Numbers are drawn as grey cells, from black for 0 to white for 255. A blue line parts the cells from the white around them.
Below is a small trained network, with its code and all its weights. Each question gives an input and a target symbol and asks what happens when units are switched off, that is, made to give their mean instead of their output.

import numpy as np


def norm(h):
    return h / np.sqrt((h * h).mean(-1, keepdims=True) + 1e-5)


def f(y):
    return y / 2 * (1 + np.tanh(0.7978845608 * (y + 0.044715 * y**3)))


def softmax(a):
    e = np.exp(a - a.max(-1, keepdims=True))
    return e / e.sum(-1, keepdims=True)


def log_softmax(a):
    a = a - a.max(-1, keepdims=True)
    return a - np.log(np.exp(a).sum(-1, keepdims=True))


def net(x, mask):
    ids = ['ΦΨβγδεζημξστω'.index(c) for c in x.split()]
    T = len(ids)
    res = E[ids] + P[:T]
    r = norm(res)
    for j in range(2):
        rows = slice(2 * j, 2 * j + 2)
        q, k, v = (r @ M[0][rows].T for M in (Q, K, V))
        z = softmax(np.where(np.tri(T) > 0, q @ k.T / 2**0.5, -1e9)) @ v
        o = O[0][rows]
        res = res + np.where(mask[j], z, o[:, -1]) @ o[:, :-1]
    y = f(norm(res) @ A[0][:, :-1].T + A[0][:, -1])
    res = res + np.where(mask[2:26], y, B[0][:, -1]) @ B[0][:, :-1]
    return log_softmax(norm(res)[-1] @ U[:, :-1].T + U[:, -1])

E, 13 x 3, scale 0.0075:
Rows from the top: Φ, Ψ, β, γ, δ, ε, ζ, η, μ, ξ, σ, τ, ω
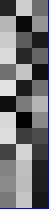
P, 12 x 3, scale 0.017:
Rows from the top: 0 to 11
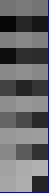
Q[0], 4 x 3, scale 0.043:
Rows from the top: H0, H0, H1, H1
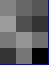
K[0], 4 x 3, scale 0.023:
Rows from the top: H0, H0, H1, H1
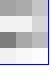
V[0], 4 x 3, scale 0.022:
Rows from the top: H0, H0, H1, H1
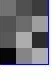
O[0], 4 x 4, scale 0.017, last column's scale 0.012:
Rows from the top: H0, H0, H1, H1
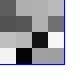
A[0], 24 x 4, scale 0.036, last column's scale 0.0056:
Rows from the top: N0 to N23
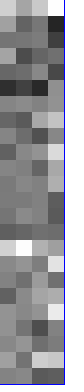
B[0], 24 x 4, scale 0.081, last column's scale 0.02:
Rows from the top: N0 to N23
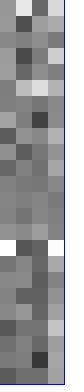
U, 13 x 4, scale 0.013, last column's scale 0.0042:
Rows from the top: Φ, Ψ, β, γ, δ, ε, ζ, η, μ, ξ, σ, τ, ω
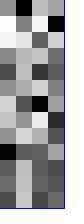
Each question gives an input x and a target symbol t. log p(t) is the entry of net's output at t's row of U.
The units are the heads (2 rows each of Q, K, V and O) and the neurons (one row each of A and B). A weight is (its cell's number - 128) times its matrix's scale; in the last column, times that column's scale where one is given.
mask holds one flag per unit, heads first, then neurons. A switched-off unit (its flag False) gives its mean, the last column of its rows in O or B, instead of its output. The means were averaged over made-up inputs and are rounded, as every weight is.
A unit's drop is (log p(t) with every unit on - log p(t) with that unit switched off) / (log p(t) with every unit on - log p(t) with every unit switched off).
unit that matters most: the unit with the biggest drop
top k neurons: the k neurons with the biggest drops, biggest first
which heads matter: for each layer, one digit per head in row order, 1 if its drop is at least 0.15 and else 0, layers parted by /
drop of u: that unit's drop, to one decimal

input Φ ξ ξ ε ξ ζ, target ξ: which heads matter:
01
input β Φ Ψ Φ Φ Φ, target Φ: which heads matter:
01
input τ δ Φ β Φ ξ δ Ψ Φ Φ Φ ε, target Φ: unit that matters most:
H0
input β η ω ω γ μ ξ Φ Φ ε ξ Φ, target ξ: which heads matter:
10
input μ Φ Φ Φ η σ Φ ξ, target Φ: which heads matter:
01
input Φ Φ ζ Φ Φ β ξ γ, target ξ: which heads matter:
00
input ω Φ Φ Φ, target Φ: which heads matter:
01
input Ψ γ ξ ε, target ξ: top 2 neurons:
[N15 N0]
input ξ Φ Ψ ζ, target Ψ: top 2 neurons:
[N5 N0]
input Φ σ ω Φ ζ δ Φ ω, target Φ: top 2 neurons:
[N15 N3]
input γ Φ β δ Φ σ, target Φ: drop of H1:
0.5
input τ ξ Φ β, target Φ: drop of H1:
0.6
